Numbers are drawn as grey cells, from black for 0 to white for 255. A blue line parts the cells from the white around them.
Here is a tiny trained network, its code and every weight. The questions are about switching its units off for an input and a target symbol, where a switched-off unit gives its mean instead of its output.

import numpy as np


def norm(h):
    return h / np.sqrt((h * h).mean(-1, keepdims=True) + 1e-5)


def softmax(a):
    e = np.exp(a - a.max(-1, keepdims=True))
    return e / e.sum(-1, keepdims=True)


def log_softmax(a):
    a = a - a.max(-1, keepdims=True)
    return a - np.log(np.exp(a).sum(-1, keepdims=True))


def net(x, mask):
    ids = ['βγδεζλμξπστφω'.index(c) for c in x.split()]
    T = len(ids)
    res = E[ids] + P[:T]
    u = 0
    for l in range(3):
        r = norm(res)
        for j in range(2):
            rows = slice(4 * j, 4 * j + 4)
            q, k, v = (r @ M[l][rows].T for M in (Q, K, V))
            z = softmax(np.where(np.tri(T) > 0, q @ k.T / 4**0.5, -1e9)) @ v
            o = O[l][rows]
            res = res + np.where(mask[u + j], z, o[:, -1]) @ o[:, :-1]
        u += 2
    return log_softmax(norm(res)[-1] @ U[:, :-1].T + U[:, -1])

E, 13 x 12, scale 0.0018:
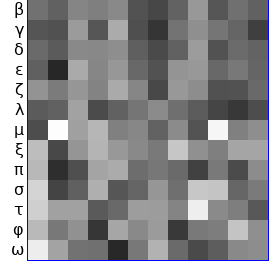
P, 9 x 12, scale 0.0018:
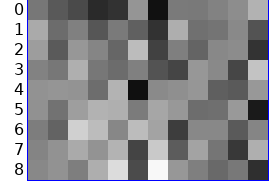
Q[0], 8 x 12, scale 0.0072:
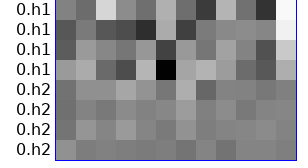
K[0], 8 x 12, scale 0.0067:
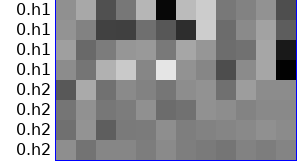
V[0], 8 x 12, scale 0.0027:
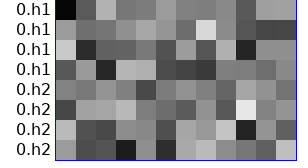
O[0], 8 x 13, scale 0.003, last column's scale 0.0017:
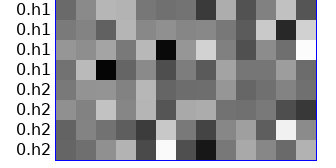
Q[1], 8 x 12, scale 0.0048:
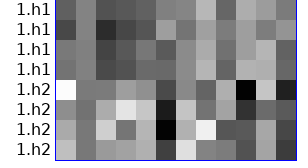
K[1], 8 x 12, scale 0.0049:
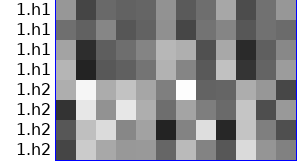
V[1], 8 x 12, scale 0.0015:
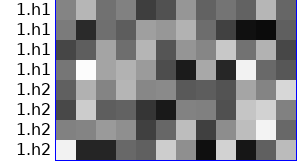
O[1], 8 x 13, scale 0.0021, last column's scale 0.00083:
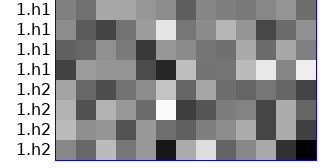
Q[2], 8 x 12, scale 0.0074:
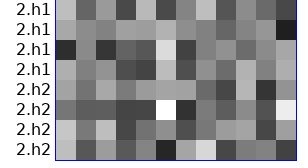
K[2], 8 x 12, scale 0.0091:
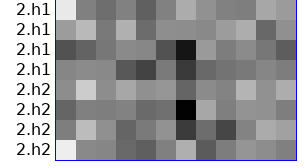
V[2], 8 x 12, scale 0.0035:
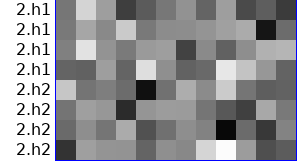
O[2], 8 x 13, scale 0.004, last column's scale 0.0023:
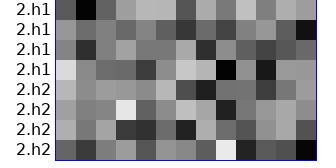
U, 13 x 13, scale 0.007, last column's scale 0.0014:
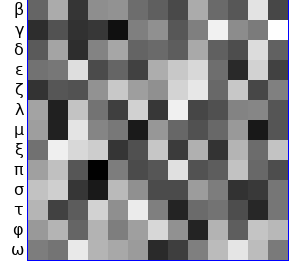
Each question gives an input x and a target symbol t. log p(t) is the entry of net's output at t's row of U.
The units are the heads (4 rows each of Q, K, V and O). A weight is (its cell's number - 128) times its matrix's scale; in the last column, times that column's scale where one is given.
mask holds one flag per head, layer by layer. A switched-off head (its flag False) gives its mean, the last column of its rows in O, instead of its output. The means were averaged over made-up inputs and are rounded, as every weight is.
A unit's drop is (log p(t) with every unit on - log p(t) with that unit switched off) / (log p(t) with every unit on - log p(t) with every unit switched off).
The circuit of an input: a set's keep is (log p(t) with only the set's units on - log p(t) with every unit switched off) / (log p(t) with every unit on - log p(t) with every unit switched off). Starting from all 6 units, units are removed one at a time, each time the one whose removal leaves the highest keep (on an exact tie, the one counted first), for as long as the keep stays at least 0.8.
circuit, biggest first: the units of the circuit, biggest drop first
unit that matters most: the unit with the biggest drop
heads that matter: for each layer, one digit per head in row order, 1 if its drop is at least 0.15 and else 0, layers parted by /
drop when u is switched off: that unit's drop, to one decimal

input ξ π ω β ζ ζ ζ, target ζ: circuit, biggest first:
(0.h1, 2.h2)
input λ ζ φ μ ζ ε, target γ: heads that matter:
10 / 00 / 00
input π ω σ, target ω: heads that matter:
00 / 01 / 11
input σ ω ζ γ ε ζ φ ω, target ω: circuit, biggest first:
(2.h1)
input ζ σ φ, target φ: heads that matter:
00 / 01 / 01
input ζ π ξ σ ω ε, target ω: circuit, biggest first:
(2.h1, 2.h2)
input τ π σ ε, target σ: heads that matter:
00 / 00 / 01
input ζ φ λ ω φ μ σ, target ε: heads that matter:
11 / 01 / 01
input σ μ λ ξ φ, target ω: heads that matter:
10 / 11 / 00
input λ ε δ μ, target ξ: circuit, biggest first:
(0.h1, 2.h2)
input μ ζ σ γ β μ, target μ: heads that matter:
11 / 00 / 11
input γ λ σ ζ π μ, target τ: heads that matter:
11 / 01 / 10
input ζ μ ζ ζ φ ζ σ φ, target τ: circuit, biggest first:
(0.h1, 1.h2)
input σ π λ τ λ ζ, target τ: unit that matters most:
2.h2
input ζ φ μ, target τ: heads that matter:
01 / 01 / 10
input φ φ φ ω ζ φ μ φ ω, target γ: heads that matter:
10 / 01 / 01
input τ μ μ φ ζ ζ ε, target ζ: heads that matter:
11 / 11 / 01
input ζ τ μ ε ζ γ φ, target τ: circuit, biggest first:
(1.h2, 0.h1, 2.h1)
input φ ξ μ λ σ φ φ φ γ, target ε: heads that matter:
10 / 01 / 01
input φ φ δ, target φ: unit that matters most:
2.h2
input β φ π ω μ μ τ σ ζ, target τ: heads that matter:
11 / 11 / 01
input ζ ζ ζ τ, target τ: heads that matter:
00 / 00 / 01
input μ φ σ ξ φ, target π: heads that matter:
11 / 01 / 01
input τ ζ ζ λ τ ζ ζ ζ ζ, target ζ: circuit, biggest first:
(1.h2, 2.h2, 2.h1, 0.h2)
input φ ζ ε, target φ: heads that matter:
00 / 00 / 01
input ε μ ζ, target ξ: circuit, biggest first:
(0.h1, 1.h1)
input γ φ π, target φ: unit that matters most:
1.h2
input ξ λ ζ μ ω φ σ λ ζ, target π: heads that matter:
11 / 01 / 11
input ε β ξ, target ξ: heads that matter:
00 / 01 / 10
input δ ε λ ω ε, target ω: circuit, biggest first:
(2.h2, 2.h1)
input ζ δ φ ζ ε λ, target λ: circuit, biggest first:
(2.h2, 0.h1, 2.h1)
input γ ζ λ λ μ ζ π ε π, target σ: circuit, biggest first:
(1.h2, 2.h1, 0.h2, 0.h1)
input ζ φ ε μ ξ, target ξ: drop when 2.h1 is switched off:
0.2
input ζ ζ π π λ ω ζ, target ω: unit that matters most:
2.h1
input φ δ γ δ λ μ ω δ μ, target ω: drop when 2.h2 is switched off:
0.2
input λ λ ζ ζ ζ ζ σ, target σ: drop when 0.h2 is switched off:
0.0
